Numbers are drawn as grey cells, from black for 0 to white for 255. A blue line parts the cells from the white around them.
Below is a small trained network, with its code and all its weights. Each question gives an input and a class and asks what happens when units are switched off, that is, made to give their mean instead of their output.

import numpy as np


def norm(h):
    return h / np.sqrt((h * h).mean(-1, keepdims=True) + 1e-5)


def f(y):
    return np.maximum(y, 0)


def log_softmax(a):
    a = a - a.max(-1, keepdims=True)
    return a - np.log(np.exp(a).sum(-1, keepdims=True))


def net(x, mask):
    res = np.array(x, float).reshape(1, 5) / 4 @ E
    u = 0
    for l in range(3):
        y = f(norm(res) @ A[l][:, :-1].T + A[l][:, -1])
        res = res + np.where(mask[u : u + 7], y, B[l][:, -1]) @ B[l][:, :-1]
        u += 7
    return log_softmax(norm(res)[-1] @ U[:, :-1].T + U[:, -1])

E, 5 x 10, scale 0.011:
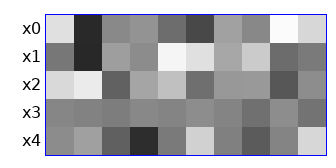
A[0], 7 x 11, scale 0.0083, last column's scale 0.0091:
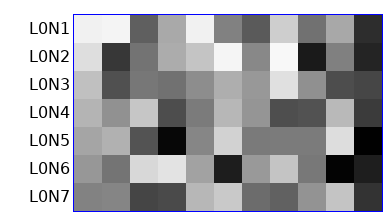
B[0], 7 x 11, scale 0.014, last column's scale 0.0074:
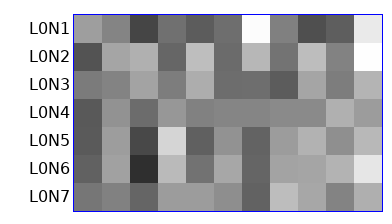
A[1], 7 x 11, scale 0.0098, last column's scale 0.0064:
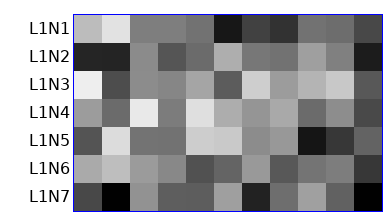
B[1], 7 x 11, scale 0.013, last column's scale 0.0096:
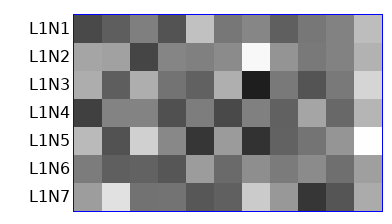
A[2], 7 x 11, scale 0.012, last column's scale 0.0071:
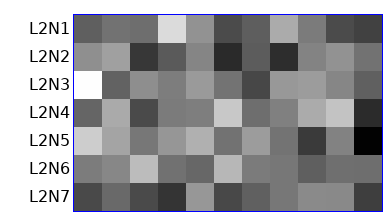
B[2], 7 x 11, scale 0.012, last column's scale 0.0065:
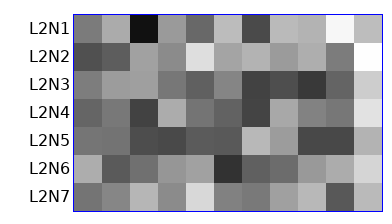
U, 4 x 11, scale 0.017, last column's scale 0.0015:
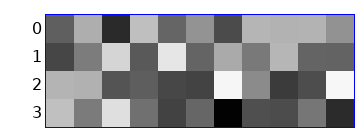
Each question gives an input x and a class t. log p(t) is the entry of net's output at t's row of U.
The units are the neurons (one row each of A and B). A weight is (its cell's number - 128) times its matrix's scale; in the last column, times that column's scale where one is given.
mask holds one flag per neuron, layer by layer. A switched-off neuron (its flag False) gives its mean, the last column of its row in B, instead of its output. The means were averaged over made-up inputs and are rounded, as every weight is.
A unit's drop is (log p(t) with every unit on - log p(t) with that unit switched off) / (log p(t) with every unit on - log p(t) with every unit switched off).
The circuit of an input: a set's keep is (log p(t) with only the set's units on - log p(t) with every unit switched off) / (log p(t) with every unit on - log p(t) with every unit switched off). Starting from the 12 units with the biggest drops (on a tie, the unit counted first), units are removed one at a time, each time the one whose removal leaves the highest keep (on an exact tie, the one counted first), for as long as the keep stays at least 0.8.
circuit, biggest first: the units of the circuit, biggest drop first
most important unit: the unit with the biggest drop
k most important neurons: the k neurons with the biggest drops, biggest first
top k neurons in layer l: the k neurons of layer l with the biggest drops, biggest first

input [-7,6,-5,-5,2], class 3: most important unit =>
L1N5
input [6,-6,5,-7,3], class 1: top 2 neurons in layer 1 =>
(L1N1, L1N5)
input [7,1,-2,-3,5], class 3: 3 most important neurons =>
(L1N3, L0N6, L2N3)
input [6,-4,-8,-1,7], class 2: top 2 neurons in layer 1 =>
(L1N7, L1N2)
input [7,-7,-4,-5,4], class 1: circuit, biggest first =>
(L2N2, L0N6)
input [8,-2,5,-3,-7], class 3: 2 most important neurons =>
(L1N3, L2N3)
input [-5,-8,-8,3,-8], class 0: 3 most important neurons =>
(L2N1, L0N2, L1N4)
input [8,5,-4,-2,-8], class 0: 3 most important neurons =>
(L0N6, L1N5, L2N1)
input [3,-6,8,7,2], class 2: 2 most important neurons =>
(L0N1, L2N5)
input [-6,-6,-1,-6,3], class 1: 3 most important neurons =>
(L1N1, L1N3, L2N2)
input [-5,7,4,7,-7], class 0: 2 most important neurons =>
(L0N6, L2N1)
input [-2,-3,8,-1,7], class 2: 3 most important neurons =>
(L0N1, L0N6, L2N5)
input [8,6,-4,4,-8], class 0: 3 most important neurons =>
(L0N6, L1N5, L2N1)
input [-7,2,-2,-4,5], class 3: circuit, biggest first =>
(L1N5)
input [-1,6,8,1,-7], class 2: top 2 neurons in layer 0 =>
(L0N1, L0N5)
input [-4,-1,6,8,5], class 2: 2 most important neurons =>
(L0N1, L0N6)
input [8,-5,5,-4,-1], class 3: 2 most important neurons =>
(L1N3, L2N3)
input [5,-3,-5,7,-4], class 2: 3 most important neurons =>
(L1N7, L1N5, L0N1)
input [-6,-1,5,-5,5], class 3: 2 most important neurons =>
(L1N5, L0N6)
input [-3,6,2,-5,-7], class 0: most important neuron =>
(L0N6)
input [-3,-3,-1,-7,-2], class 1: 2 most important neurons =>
(L1N1, L1N3)
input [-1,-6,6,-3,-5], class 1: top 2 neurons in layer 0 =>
(L0N5, L0N7)
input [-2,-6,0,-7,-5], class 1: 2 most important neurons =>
(L1N1, L0N5)
